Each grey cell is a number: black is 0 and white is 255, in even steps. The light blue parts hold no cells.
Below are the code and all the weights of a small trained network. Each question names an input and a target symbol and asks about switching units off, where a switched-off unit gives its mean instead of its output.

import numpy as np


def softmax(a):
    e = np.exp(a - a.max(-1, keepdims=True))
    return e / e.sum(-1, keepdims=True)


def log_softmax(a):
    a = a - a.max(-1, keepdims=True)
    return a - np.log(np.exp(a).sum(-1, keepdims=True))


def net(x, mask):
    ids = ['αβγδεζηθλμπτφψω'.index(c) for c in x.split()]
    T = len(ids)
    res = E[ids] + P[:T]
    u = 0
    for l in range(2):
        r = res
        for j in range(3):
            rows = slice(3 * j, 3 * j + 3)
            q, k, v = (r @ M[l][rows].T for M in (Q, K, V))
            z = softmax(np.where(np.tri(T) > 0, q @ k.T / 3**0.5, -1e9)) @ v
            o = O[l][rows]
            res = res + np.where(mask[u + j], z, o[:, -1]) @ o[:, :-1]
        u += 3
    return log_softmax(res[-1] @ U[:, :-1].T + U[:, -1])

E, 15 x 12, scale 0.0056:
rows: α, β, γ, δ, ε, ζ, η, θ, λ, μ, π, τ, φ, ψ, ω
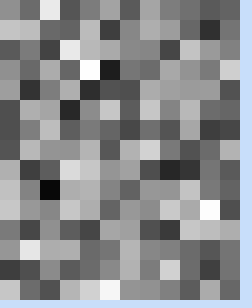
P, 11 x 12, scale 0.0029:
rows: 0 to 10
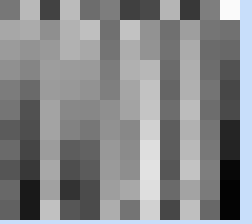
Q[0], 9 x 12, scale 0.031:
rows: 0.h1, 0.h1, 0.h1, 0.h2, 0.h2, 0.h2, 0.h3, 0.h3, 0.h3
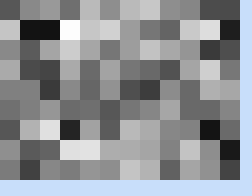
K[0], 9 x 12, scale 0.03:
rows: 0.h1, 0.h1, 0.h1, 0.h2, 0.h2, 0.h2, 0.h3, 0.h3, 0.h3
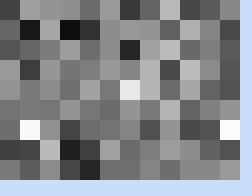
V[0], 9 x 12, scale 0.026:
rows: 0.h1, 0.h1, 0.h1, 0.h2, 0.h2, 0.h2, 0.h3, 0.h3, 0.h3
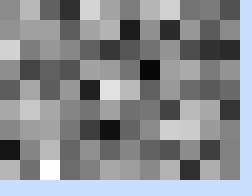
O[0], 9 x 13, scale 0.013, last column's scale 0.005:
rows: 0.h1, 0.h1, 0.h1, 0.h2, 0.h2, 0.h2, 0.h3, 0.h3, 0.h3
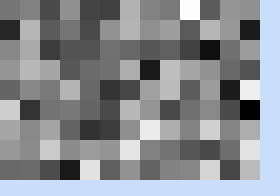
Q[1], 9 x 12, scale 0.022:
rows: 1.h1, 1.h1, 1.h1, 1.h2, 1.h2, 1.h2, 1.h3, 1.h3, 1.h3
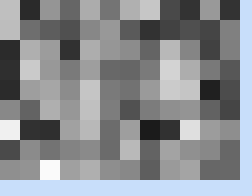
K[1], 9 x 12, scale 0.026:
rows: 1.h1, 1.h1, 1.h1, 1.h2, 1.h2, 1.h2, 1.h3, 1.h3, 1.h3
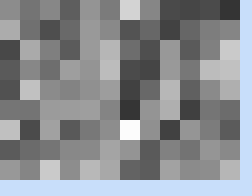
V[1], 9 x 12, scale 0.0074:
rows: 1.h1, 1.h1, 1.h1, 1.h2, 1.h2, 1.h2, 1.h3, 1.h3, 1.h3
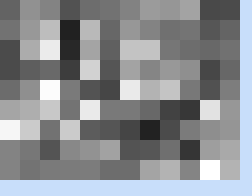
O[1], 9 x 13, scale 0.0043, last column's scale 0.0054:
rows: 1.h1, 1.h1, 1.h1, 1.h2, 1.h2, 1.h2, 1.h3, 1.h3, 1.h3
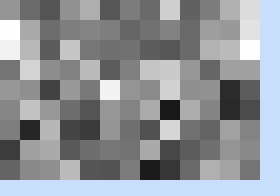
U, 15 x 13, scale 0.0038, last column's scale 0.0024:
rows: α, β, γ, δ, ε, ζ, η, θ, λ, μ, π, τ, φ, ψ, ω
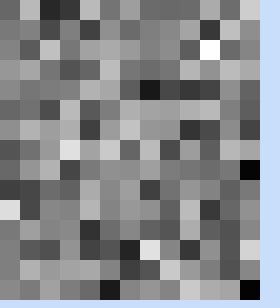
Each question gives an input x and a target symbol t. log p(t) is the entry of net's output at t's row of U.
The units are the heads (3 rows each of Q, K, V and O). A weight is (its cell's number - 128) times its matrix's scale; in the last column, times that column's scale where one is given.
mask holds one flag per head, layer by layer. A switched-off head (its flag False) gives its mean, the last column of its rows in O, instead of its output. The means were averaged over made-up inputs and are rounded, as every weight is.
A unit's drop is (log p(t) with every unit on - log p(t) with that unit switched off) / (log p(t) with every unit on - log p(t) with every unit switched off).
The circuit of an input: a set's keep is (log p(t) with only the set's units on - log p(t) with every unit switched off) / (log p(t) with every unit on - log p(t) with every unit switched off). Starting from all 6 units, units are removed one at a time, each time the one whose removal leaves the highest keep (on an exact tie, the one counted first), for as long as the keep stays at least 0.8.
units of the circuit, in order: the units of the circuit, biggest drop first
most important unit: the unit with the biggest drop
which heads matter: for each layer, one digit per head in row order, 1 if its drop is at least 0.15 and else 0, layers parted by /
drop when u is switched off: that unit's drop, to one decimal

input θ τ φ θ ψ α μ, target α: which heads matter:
101 / 000
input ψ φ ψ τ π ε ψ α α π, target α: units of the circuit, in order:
0.h3, 0.h1
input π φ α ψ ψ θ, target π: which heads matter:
110 / 000
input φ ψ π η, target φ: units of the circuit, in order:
0.h2
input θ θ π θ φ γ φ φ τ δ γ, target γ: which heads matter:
100 / 000
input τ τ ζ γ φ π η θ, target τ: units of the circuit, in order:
0.h1, 1.h2, 1.h3
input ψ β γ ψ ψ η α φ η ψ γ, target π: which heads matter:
010 / 000
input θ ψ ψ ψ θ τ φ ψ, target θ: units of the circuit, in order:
0.h2, 0.h1
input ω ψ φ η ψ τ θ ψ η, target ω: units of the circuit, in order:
0.h3, 1.h2
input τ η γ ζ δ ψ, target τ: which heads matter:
100 / 010
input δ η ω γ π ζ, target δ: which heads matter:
010 / 000
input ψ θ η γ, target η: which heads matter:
101 / 000
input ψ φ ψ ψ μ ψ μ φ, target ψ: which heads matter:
010 / 000
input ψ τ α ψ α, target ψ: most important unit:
0.h2
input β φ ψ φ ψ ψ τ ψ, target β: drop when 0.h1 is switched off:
0.5
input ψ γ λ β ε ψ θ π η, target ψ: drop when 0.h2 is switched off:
1.2
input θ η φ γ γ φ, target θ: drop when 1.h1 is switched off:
0.0
